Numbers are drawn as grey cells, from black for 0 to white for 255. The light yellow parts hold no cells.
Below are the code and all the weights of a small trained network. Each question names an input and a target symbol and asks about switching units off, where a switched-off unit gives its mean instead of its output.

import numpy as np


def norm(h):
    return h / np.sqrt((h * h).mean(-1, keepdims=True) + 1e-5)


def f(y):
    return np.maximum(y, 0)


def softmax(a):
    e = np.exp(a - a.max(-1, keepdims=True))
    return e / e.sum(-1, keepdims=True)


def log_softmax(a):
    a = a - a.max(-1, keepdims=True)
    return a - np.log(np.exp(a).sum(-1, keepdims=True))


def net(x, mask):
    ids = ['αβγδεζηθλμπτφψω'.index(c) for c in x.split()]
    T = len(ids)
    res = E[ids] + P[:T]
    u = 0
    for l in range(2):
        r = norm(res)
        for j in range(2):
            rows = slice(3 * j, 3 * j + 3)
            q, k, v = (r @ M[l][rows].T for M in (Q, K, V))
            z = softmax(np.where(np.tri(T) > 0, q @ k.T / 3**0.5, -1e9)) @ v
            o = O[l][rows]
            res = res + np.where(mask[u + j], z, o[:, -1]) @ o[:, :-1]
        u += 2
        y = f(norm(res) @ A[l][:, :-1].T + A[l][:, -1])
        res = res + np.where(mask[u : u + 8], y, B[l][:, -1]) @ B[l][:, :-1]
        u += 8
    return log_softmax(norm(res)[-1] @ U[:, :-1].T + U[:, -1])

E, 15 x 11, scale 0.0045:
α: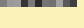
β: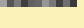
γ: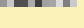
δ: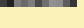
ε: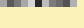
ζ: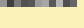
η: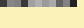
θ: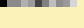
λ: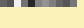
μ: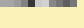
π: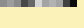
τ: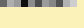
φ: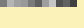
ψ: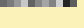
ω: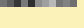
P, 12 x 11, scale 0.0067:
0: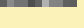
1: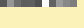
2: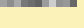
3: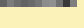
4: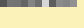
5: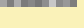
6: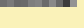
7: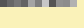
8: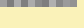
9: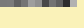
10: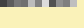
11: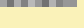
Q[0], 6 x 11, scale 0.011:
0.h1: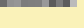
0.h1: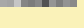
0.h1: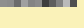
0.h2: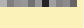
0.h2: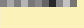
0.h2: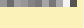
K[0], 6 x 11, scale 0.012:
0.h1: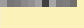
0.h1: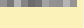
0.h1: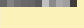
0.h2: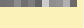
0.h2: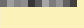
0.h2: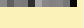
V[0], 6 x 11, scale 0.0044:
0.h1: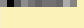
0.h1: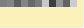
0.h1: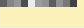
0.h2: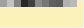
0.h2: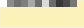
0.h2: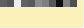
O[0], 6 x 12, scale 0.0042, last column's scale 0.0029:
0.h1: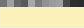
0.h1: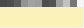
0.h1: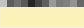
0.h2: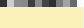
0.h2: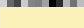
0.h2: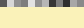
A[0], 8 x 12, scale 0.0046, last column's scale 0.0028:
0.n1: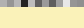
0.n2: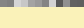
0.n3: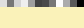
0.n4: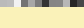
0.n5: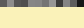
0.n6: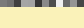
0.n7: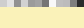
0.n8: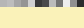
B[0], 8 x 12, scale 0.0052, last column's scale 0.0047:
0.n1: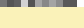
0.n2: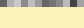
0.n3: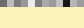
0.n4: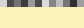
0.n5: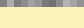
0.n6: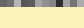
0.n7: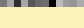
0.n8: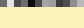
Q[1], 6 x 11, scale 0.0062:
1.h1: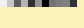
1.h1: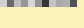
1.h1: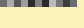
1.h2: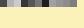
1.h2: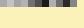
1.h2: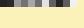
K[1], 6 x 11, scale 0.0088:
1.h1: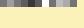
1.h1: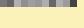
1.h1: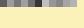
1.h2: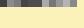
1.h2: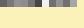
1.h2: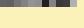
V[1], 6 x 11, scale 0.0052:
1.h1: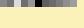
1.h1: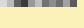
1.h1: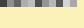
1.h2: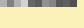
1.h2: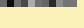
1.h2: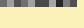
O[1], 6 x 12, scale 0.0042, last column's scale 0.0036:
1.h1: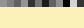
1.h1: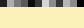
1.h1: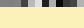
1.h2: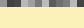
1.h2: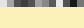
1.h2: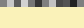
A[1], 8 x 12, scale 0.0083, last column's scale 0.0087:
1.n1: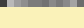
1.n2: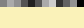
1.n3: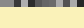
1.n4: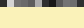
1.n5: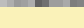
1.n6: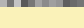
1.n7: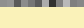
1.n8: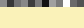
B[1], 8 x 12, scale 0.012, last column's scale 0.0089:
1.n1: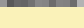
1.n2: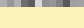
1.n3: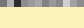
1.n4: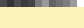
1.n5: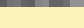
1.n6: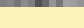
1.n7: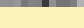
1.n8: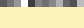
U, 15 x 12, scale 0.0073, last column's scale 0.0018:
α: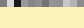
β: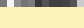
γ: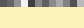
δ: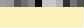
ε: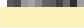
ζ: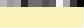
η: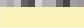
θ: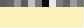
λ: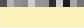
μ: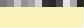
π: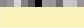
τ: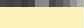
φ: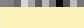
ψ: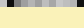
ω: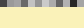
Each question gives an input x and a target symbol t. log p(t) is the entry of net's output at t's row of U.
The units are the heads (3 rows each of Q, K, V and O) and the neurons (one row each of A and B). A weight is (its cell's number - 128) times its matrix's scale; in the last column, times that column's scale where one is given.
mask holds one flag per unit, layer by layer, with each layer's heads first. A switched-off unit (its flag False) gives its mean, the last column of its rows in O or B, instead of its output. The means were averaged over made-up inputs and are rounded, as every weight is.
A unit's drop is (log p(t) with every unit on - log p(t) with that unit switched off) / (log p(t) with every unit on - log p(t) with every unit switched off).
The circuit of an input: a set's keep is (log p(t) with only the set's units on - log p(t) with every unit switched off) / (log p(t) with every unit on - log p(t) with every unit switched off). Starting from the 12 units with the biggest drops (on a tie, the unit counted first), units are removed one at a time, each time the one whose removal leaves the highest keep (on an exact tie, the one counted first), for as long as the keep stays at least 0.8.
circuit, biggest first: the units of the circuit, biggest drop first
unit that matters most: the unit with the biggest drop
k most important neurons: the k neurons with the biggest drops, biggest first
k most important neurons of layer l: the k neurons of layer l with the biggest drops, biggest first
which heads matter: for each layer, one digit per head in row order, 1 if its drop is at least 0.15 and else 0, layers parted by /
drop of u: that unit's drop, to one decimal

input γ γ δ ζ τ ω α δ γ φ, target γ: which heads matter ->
01 / 00
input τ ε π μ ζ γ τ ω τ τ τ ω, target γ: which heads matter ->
00 / 00
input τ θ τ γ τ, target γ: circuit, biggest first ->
0.h2, 1.n8
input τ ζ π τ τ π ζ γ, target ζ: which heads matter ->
00 / 01
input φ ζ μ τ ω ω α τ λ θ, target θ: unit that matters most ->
0.h2
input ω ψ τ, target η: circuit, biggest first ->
0.n8, 1.n2
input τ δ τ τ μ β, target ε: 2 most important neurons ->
1.n4, 1.n8
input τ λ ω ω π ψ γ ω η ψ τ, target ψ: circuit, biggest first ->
0.h2, 1.n4
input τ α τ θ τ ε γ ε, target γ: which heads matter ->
01 / 00
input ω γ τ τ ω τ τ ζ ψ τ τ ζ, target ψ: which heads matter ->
00 / 00
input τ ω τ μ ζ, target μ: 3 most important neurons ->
1.n4, 1.n7, 1.n8
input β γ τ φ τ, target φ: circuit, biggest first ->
1.h2, 1.n4
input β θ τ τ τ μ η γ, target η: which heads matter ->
10 / 00
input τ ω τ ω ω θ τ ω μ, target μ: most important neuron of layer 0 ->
0.n7
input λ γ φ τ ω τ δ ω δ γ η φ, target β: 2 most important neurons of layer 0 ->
0.n4, 0.n2
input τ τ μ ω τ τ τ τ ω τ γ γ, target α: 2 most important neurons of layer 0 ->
0.n7, 0.n8
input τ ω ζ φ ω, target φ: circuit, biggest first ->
1.h2, 1.n4, 1.n8
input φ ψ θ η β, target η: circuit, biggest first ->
0.h1, 1.n2, 1.n4
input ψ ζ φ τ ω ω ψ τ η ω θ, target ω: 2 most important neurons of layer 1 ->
1.n4, 1.n8
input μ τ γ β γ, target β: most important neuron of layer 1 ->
1.n7
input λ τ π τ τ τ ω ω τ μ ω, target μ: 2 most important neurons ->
1.n4, 1.n7
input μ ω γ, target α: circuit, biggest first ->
0.n7, 1.n3
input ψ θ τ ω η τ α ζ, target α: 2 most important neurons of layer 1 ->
1.n3, 1.n4
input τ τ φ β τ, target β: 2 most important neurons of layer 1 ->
1.n7, 1.n4
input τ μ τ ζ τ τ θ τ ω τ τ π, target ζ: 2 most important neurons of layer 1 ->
1.n4, 1.n7
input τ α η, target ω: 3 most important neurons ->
1.n4, 1.n8, 0.n2
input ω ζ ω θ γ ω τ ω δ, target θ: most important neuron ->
1.n4
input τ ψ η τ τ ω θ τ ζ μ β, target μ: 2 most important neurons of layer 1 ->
1.n4, 1.n7
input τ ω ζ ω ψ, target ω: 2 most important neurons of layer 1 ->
1.n4, 1.n8
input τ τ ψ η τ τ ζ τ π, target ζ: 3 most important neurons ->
0.n4, 1.n4, 1.n7
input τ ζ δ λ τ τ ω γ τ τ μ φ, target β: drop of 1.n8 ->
0.0
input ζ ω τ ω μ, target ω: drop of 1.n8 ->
0.1
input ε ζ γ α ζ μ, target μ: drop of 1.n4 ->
0.2
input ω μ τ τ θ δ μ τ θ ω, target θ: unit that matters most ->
0.h2
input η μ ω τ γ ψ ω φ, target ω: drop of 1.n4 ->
0.2
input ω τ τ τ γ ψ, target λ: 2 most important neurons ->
0.n3, 1.n4
